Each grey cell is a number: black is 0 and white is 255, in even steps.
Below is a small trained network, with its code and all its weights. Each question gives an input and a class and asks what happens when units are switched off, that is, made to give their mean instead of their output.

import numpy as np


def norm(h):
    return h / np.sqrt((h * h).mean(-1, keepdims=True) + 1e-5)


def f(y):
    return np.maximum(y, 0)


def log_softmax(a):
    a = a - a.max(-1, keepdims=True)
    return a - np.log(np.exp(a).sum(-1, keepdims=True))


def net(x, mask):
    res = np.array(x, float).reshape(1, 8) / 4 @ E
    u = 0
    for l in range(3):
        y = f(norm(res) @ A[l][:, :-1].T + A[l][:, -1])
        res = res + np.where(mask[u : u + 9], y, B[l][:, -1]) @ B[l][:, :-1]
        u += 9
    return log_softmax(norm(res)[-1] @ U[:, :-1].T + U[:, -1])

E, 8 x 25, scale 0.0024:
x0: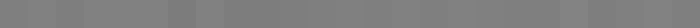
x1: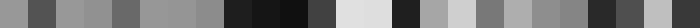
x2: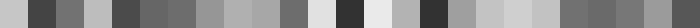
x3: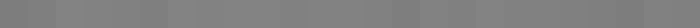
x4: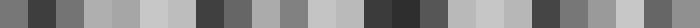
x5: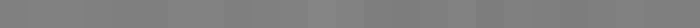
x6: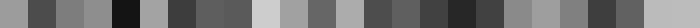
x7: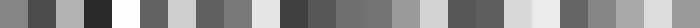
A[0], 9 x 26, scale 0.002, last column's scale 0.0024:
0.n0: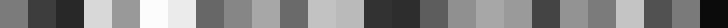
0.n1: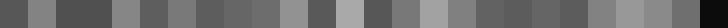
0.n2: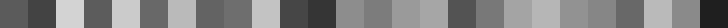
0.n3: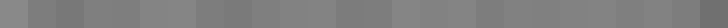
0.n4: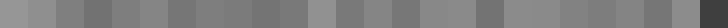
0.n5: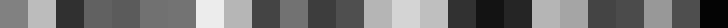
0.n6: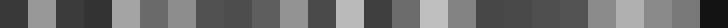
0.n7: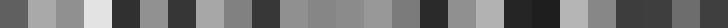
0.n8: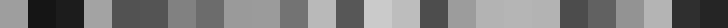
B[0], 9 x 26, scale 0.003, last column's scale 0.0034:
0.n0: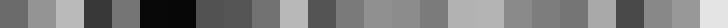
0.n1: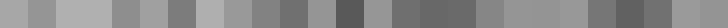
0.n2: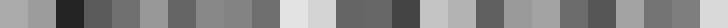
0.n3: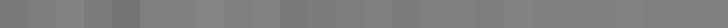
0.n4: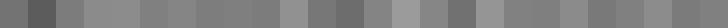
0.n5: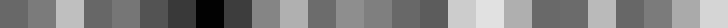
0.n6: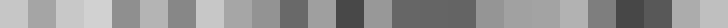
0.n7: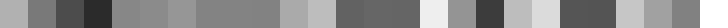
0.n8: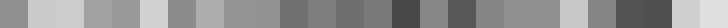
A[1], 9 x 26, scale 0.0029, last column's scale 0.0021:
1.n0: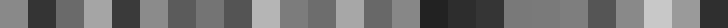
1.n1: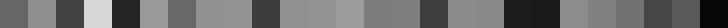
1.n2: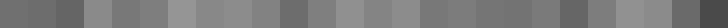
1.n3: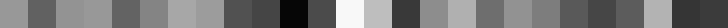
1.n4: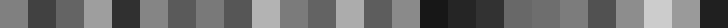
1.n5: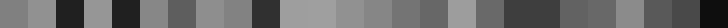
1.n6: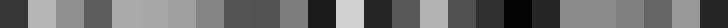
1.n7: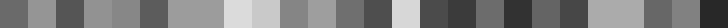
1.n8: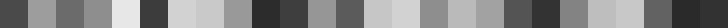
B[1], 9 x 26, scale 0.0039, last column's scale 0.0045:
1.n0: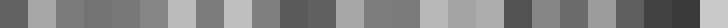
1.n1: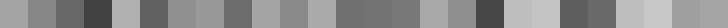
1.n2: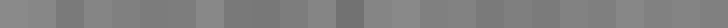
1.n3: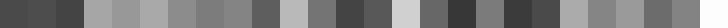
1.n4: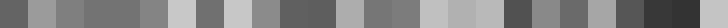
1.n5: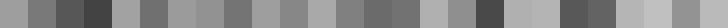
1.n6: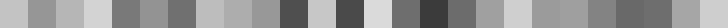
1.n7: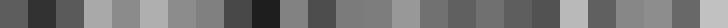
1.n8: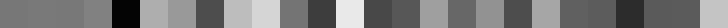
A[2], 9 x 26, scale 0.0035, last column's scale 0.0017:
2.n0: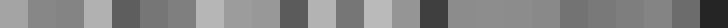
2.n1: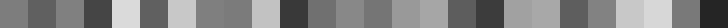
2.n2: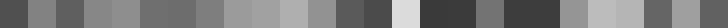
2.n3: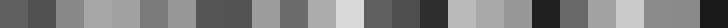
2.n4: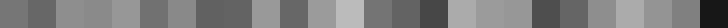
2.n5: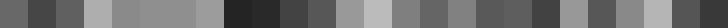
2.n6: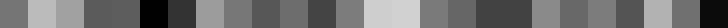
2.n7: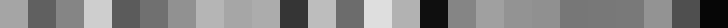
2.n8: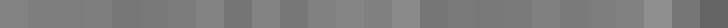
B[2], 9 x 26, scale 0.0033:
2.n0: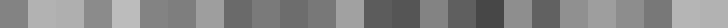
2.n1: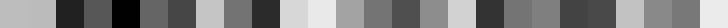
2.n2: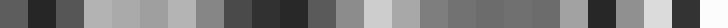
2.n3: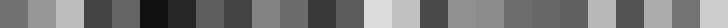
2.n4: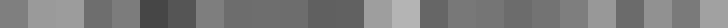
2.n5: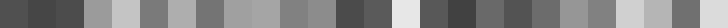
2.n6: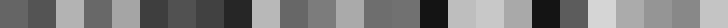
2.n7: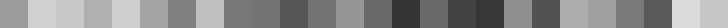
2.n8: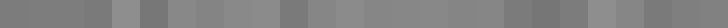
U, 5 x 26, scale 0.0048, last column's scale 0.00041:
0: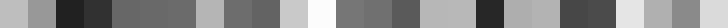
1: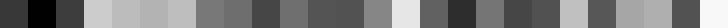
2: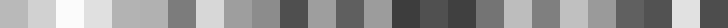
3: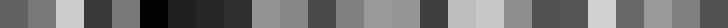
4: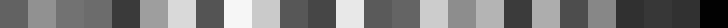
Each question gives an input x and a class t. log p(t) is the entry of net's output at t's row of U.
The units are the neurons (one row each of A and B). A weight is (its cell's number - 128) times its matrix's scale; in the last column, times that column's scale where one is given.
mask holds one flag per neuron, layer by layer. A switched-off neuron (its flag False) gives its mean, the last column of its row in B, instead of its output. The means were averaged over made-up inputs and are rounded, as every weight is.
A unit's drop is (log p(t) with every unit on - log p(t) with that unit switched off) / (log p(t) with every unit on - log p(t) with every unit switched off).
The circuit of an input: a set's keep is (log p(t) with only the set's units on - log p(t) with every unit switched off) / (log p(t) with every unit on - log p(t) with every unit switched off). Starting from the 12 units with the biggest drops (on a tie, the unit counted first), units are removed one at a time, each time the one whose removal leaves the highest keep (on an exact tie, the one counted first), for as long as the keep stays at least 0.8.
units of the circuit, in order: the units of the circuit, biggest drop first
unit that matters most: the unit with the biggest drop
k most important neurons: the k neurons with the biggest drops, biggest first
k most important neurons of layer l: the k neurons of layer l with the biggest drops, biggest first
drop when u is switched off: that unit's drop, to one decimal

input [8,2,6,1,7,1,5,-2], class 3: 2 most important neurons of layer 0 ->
0.n0; 0.n6
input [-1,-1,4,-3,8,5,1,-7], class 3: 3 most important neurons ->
0.n0; 2.n3; 0.n2
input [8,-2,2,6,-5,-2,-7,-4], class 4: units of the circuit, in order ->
1.n8
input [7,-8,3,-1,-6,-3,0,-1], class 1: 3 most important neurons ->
2.n2; 1.n7; 0.n0
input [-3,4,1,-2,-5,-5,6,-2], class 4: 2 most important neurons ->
1.n4; 1.n0
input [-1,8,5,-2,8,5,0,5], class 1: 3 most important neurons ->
1.n3; 2.n5; 0.n5
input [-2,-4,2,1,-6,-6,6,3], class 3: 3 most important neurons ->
0.n5; 2.n6; 1.n8
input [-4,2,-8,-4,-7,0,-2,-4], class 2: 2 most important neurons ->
1.n6; 0.n0
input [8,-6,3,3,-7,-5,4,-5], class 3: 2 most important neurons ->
0.n5; 1.n3
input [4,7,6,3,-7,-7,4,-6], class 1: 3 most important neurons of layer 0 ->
0.n0; 0.n2; 0.n6
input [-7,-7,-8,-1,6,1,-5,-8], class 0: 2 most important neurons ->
1.n1; 1.n3
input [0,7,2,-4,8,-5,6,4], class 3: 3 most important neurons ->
2.n3; 0.n0; 1.n7
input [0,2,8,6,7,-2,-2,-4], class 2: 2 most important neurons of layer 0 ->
0.n8; 0.n5
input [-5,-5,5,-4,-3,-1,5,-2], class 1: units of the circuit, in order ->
2.n2
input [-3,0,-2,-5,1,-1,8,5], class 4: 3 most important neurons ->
1.n4; 1.n0; 0.n7
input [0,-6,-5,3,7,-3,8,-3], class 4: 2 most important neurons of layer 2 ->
2.n6; 2.n5
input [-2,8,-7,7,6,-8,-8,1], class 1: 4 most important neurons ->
1.n3; 2.n5; 1.n4; 1.n0
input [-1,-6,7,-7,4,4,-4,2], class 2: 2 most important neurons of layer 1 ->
1.n3; 1.n8
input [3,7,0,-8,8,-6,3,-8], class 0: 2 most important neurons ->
1.n5; 0.n7
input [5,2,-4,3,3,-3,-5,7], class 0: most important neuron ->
2.n1
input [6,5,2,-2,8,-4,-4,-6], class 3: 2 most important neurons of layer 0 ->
0.n0; 0.n2
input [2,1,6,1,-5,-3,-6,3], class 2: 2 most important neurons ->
0.n8; 2.n7
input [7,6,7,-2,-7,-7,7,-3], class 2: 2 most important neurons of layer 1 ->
1.n7; 1.n8
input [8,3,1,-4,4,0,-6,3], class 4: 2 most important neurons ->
1.n8; 0.n5
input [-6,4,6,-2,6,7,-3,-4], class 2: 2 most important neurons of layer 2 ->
2.n7; 2.n0
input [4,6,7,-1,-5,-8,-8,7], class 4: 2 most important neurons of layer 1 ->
1.n8; 1.n6
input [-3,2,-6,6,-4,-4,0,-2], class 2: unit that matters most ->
1.n6
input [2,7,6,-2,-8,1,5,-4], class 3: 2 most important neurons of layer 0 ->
0.n5; 0.n6
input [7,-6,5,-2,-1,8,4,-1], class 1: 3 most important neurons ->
1.n7; 2.n2; 1.n6
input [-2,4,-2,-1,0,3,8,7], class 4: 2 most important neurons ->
1.n4; 1.n0
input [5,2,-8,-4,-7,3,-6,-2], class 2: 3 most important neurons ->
1.n6; 0.n0; 0.n6
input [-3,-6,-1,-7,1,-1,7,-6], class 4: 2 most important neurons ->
1.n4; 1.n0
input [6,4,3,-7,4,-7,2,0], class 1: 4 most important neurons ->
1.n3; 0.n5; 1.n6; 2.n5
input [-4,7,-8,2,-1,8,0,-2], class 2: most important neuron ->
1.n6
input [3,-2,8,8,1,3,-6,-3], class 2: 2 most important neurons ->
2.n7; 0.n8
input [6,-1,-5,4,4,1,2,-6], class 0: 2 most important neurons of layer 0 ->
0.n7; 0.n8
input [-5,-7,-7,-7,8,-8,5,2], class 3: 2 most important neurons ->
1.n3; 2.n3
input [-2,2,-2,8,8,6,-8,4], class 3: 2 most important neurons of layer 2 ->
2.n3; 2.n4
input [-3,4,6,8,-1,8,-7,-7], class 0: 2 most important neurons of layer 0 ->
0.n7; 0.n6
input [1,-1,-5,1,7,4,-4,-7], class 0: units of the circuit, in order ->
1.n1
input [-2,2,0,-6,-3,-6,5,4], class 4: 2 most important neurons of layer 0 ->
0.n7; 0.n0
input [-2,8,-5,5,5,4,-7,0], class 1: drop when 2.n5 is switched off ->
0.3
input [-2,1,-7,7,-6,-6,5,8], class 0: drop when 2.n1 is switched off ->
0.6
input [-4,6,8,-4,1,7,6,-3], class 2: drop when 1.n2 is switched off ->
0.0
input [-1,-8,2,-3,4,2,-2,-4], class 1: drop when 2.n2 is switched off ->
0.2
